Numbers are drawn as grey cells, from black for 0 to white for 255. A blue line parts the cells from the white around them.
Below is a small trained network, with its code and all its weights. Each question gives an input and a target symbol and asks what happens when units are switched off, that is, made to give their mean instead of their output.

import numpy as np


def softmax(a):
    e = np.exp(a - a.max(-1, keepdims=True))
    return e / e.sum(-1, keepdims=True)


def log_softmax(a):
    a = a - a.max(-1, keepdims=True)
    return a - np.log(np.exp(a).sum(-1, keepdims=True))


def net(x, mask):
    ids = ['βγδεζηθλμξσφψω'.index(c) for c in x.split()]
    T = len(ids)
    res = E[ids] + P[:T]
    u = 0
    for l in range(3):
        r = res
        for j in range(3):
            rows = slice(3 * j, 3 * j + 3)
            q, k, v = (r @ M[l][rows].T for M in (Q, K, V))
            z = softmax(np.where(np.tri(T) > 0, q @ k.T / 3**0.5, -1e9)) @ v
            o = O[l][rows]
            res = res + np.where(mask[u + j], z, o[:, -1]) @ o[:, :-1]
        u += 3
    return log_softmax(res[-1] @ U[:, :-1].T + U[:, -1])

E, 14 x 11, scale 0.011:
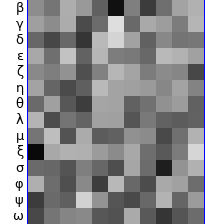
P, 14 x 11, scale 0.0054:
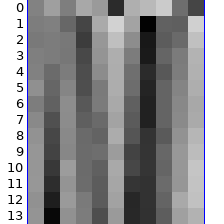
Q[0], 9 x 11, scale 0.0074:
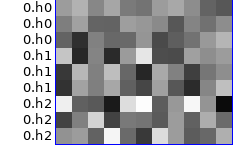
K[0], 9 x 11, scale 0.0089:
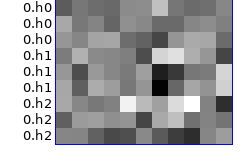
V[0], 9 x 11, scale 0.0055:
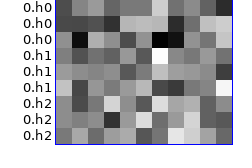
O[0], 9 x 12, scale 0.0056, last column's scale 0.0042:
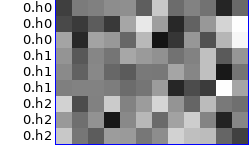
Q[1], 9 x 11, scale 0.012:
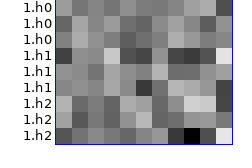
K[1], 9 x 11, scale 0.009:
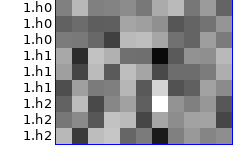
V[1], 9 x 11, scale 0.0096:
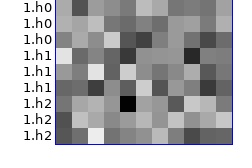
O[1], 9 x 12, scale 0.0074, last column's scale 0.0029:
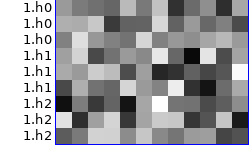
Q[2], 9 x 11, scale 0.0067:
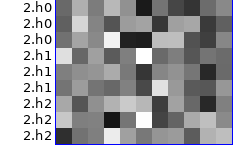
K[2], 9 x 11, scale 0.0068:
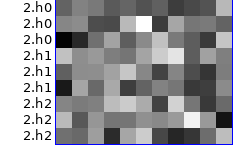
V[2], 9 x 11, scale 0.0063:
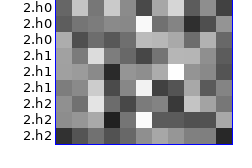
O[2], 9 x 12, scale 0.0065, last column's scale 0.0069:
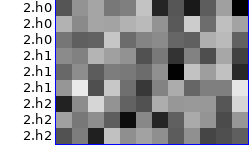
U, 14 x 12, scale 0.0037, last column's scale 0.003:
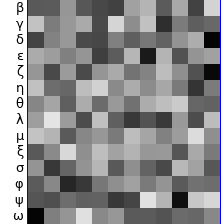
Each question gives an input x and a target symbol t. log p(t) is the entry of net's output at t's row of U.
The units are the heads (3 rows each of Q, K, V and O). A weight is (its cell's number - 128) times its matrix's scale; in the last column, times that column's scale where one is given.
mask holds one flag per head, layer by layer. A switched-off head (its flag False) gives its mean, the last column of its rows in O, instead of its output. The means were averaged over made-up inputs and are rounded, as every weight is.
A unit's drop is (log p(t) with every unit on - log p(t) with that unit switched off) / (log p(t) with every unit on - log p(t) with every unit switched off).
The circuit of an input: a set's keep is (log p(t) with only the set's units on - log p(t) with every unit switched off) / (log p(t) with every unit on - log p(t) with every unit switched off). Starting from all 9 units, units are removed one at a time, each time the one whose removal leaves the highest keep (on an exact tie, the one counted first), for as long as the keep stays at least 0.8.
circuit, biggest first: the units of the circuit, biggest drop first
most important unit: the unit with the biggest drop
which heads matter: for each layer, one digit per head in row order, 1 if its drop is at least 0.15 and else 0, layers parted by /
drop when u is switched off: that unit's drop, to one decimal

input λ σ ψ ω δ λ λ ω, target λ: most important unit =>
1.h2
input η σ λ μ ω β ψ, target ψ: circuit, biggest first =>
(1.h1 0.h0 0.h2)
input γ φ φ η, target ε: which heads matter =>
101 / 101 / 010
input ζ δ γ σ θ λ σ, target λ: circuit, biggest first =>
(1.h2 1.h1 0.h2)
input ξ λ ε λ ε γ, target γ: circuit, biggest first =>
(1.h2 0.h1 0.h0 1.h1)
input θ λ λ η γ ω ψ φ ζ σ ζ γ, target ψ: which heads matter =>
111 / 110 / 000
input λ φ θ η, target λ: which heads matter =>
100 / 001 / 100
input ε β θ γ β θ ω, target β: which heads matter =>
000 / 010 / 111
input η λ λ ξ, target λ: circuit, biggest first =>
(1.h2 1.h1 2.h2)
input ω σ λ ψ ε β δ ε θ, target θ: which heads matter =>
110 / 100 / 000
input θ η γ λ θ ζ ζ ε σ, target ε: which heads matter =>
011 / 010 / 100
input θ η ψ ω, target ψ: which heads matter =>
000 / 010 / 000
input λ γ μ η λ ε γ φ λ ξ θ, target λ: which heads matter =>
100 / 001 / 000
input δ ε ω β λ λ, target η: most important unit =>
1.h0
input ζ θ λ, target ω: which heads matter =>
110 / 001 / 101
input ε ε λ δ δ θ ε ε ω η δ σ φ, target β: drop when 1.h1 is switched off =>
0.9
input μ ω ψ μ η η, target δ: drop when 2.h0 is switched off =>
0.6
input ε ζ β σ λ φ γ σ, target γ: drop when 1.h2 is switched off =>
0.3
